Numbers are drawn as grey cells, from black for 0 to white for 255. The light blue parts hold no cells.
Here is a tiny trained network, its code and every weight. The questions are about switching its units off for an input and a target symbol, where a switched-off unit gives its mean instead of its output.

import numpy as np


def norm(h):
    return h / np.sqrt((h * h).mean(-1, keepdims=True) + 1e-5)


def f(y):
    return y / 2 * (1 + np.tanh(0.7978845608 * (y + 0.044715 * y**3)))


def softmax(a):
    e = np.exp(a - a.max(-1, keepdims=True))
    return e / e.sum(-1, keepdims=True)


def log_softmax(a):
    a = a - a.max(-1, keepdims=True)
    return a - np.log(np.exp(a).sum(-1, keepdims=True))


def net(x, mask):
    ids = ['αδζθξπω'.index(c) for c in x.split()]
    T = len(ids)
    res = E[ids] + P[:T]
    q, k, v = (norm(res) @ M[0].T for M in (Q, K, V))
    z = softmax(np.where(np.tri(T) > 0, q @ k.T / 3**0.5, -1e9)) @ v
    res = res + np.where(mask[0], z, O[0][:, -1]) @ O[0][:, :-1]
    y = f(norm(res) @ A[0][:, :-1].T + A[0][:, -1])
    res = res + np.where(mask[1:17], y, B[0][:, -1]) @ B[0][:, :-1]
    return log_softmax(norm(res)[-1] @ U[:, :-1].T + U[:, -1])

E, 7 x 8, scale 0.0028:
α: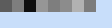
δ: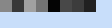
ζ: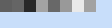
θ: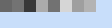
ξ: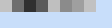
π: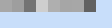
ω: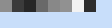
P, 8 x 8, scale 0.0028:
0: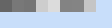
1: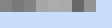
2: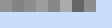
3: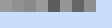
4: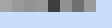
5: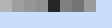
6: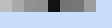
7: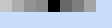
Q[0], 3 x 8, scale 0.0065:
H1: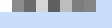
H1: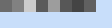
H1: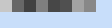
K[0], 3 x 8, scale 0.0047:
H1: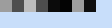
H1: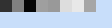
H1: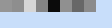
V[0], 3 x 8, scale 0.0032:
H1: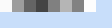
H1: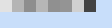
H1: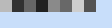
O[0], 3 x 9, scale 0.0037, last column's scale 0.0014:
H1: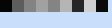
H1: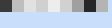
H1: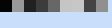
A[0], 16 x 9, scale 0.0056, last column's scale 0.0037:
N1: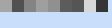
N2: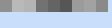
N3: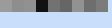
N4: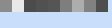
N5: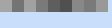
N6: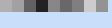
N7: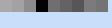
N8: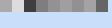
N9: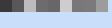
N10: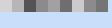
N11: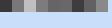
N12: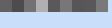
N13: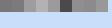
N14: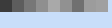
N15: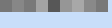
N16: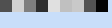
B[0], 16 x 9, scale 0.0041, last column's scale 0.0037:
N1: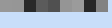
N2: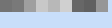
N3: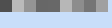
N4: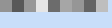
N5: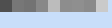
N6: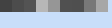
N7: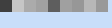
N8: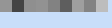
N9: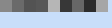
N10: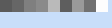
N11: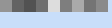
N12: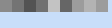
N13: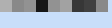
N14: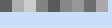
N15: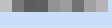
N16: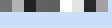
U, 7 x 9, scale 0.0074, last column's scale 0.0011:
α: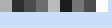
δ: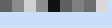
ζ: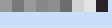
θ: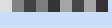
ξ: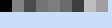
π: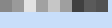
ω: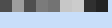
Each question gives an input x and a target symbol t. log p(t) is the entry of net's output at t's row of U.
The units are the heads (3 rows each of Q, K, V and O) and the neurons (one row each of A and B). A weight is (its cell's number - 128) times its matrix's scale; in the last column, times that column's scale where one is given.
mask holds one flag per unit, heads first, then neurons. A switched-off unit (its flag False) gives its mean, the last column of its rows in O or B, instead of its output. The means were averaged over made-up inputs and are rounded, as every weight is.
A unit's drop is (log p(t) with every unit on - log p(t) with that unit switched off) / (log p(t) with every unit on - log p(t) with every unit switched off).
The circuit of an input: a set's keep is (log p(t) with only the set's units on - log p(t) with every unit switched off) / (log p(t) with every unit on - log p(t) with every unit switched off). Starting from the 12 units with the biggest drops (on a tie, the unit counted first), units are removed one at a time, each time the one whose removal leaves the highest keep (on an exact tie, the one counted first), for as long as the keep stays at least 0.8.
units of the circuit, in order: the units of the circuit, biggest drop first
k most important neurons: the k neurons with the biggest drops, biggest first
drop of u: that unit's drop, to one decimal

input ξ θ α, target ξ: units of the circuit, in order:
(H1, N4)
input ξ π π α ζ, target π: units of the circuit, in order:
(H1, N16, N13)
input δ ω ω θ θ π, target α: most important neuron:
(N10)
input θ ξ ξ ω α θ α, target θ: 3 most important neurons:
(N10, N15, N5)
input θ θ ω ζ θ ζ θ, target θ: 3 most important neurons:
(N10, N5, N6)
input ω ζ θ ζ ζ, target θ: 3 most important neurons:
(N10, N15, N5)
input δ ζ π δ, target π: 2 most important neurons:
(N7, N5)
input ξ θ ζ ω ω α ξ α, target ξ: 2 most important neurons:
(N16, N1)
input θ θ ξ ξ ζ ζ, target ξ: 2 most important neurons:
(N9, N16)
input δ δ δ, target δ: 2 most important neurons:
(N7, N16)
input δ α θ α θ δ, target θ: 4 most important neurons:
(N10, N14, N12, N11)
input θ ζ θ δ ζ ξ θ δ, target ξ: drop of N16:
0.2
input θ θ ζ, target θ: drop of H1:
0.7
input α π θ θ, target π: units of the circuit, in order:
(H1)
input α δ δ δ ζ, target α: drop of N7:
0.1
